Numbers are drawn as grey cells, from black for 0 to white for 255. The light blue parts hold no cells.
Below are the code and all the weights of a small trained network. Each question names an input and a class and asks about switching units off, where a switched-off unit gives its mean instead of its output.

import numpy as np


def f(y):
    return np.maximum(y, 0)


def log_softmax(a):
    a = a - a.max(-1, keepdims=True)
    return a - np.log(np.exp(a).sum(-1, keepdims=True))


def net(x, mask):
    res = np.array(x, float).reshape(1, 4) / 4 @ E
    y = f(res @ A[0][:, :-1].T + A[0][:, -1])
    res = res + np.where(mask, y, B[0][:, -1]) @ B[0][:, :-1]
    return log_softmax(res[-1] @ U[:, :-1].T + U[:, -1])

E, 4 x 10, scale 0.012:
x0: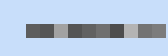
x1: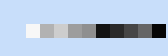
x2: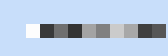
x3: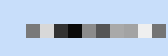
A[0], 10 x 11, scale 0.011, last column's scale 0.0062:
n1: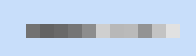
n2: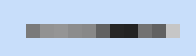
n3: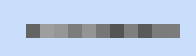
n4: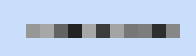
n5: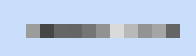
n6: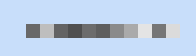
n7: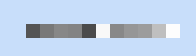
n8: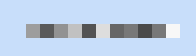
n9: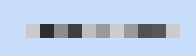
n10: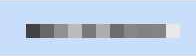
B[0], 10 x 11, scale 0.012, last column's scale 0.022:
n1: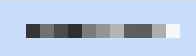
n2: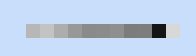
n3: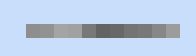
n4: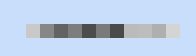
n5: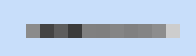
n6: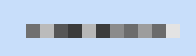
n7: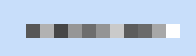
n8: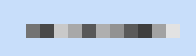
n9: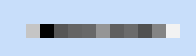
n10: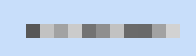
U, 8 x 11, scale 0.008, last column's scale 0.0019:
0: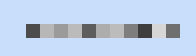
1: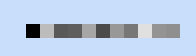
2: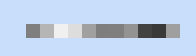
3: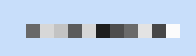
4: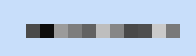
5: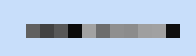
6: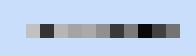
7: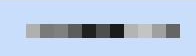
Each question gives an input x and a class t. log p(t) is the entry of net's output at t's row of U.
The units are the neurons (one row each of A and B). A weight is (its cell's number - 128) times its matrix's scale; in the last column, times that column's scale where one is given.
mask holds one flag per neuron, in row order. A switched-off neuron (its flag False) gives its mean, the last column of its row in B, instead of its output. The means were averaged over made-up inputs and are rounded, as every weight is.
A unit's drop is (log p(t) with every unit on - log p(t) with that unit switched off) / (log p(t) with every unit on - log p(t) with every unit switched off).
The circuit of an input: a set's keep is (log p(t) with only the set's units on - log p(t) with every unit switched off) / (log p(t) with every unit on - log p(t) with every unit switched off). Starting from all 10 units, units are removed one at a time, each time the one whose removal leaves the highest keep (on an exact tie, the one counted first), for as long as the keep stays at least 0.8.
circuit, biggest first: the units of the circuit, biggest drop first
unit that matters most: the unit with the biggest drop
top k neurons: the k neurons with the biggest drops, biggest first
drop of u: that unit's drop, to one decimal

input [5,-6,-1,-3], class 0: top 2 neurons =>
n9; n7
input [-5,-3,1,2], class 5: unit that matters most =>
n10
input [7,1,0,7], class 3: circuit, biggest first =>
n6; n1
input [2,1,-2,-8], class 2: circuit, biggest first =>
n1; n2
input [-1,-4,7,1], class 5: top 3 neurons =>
n8; n5; n10
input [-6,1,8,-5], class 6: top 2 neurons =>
n1; n7
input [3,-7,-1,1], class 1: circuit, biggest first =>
n8; n9
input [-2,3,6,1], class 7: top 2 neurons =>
n4; n8
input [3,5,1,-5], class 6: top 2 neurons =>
n7; n10
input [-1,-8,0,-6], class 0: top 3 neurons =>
n7; n10; n9
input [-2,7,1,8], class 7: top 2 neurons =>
n4; n10
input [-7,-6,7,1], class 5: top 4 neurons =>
n8; n5; n10; n1
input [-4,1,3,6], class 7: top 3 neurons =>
n4; n1; n7
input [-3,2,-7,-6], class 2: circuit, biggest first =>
n2
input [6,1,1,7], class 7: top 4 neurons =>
n4; n1; n7; n2
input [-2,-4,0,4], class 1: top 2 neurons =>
n9; n6
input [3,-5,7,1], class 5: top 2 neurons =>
n8; n5
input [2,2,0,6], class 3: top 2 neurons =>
n6; n9
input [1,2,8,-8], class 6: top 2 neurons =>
n1; n7
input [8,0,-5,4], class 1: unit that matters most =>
n2
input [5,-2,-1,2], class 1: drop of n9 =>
0.3
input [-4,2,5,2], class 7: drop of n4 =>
0.3
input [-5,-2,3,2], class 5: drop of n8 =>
0.1
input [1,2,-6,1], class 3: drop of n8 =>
0.2
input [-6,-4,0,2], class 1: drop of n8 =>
0.1
